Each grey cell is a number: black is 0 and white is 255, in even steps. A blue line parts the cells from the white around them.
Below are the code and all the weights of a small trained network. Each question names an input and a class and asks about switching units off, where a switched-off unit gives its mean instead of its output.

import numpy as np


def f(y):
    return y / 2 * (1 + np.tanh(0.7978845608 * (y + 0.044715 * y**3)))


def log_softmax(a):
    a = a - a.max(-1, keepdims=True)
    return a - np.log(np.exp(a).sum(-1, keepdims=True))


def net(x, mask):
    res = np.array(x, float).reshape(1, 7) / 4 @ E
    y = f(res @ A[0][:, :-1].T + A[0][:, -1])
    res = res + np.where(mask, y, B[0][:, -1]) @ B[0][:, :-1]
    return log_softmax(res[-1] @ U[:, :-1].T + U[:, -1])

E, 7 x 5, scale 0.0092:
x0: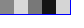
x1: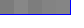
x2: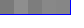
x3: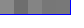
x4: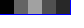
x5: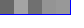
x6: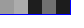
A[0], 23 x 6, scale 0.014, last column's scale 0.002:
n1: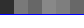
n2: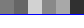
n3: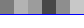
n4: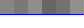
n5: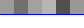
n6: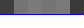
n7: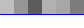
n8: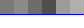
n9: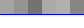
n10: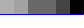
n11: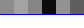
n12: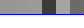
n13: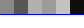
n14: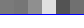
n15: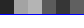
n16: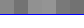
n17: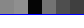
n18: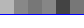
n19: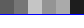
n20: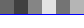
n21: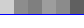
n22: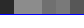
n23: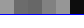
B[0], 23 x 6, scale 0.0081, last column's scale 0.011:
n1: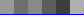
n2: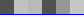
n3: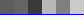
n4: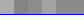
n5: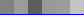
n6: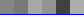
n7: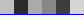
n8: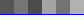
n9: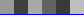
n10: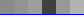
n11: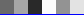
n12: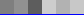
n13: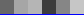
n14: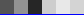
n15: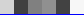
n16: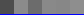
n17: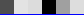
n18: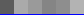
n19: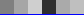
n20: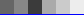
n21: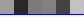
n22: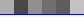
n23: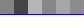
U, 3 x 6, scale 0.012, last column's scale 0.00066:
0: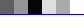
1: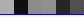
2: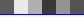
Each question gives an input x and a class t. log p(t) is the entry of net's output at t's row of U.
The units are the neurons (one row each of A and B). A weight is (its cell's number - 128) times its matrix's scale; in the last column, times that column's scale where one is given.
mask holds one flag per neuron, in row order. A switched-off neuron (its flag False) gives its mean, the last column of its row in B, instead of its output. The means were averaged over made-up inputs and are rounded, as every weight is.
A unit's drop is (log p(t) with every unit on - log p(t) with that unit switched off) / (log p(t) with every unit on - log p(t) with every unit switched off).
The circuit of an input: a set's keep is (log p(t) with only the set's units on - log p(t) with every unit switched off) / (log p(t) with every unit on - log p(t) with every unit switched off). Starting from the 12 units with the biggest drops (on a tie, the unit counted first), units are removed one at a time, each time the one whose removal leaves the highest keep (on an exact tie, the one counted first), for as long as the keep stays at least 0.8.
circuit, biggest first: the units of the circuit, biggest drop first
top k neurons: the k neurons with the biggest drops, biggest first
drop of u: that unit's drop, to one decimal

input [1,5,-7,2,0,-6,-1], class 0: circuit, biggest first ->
n7
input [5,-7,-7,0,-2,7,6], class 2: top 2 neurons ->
n17; n14
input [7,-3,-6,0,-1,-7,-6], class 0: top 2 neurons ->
n11; n12
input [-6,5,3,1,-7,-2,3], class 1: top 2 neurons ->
n7; n21
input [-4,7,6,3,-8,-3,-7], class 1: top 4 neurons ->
n7; n21; n9; n17
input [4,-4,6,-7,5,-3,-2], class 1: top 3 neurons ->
n15; n14; n20
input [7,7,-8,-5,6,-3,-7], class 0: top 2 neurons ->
n11; n3
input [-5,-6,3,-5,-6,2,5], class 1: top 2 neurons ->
n7; n21
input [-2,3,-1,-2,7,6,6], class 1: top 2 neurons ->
n15; n22
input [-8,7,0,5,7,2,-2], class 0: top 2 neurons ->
n14; n20
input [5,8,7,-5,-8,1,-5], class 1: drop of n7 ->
0.1
